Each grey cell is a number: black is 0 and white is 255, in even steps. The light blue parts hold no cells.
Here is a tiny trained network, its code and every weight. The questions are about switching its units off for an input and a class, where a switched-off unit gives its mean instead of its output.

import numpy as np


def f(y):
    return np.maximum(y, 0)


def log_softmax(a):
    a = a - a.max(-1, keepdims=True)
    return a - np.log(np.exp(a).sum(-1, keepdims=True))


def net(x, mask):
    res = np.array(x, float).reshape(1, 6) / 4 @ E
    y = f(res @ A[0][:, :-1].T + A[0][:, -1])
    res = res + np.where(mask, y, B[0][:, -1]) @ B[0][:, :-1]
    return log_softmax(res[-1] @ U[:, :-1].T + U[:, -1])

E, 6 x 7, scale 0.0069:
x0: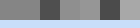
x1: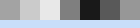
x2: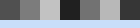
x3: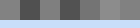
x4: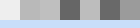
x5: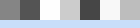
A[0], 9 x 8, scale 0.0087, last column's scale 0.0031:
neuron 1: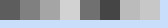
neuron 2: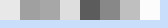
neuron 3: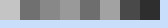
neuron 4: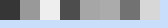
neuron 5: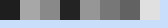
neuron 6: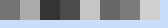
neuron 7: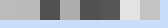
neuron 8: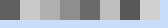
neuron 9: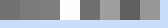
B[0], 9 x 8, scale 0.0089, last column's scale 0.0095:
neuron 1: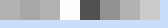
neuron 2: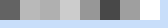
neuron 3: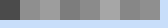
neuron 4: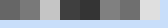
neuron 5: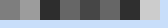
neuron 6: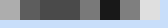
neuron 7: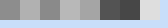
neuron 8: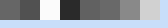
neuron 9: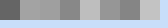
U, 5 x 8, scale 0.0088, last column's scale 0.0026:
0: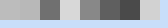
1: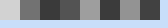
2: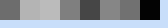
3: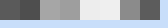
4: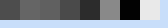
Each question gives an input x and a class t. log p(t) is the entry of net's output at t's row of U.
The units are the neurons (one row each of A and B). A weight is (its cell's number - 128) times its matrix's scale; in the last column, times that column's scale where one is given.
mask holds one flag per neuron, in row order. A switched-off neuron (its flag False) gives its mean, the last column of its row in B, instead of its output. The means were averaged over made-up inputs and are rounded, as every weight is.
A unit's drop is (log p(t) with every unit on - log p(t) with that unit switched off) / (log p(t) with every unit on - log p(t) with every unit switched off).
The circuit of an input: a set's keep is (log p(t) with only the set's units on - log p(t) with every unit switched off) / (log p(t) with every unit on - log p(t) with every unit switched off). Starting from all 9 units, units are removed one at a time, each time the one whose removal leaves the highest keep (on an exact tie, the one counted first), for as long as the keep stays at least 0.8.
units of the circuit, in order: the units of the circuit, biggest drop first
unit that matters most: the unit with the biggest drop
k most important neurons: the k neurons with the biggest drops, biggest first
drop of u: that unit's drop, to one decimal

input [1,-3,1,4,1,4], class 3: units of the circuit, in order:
(neuron 5; neuron 6)
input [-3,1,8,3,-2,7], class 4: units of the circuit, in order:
(neuron 2; neuron 1)
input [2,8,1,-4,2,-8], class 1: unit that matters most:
neuron 6
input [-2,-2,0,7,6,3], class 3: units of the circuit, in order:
(neuron 5; neuron 6)
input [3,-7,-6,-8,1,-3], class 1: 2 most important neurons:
(neuron 6; neuron 2)
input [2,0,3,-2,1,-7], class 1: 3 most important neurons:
(neuron 6; neuron 4; neuron 8)
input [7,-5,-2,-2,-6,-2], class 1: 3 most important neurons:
(neuron 6; neuron 2; neuron 4)
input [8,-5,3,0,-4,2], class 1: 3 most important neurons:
(neuron 4; neuron 8; neuron 3)
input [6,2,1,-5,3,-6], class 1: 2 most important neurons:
(neuron 6; neuron 2)
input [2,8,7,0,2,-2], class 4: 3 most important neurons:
(neuron 5; neuron 1; neuron 2)
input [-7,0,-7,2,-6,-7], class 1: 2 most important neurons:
(neuron 6; neuron 4)
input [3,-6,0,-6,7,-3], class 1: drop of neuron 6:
0.2
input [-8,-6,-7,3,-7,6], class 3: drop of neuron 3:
0.0
